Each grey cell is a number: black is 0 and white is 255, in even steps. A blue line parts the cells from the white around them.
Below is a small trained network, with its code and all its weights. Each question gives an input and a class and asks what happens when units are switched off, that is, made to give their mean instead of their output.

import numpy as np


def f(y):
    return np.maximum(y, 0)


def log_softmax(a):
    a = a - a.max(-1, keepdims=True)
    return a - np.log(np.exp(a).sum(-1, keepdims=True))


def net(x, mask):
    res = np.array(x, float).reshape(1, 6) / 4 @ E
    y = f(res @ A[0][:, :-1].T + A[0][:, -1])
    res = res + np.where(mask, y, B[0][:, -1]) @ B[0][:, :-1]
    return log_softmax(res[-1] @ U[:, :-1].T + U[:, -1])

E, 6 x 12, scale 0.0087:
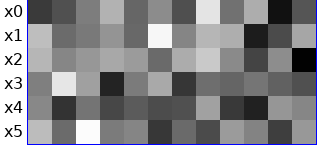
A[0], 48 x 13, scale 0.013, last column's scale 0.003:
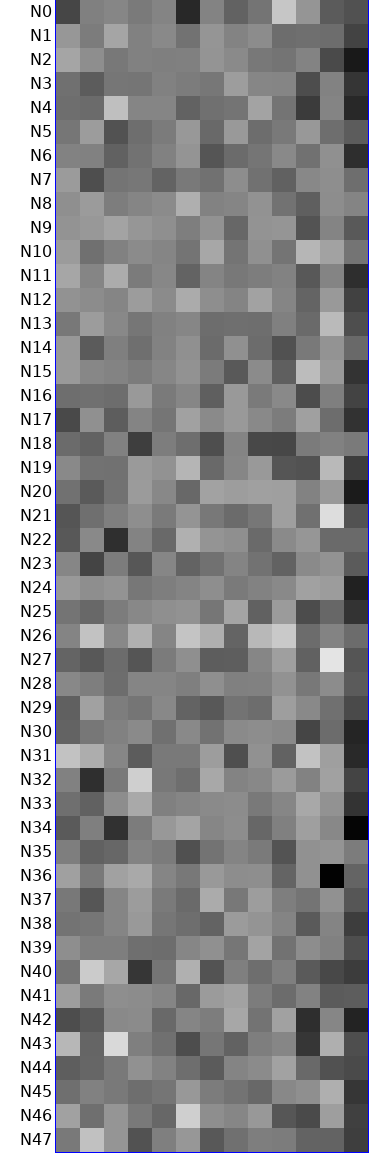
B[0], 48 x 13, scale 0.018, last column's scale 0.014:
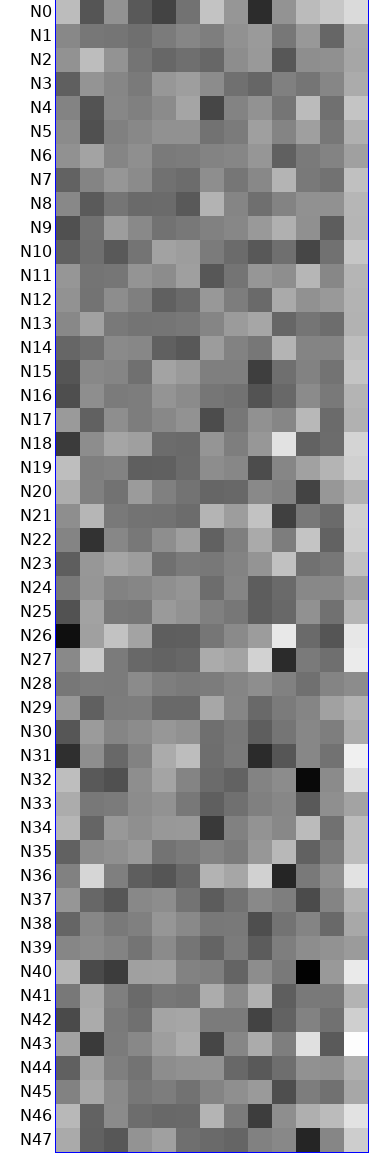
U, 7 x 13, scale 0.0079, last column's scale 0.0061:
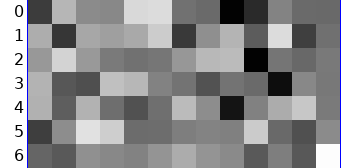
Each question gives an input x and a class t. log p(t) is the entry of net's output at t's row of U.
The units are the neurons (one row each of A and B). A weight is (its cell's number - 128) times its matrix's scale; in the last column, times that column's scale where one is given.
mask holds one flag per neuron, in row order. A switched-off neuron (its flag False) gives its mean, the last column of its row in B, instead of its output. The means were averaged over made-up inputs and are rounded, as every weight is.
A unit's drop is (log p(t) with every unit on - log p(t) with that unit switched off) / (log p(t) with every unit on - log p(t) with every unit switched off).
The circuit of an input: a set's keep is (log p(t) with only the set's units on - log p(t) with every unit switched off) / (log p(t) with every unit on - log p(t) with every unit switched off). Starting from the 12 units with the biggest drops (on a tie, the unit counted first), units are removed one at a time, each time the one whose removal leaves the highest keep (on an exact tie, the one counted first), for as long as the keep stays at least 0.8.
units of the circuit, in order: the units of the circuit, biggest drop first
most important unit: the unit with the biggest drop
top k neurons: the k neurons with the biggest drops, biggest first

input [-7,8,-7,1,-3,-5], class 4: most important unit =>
N46
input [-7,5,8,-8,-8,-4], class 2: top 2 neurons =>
N36, N40
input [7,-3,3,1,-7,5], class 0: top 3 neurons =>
N42, N44, N18
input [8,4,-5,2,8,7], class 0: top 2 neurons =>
N42, N26
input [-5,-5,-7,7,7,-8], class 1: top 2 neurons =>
N34, N22
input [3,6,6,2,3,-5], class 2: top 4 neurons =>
N36, N0, N43, N41
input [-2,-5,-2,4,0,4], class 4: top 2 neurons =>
N0, N32
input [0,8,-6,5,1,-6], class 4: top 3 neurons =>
N46, N19, N43
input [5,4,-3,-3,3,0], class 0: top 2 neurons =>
N42, N0
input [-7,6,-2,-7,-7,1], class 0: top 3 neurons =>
N31, N40, N15
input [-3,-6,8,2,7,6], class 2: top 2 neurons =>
N36, N26
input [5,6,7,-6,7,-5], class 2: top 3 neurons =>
N36, N26, N41
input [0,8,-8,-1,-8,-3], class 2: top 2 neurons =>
N27, N21
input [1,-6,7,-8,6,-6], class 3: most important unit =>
N32
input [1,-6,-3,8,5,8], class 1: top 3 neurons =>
N43, N4, N32
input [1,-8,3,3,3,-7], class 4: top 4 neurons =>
N0, N43, N29, N4
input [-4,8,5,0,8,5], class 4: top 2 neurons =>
N46, N26
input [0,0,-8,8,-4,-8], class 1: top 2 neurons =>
N22, N34
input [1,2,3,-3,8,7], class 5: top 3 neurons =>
N18, N23, N7
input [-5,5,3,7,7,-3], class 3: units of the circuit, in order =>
N40
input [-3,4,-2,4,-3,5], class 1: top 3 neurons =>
N43, N0, N32
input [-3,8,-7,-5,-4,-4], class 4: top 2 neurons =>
N46, N19
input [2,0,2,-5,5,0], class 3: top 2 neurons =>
N26, N32
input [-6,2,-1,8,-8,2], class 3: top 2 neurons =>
N40, N47
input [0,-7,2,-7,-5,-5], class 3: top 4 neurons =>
N32, N20, N46, N19
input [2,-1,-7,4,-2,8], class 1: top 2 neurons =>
N43, N4
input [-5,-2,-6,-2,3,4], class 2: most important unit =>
N27
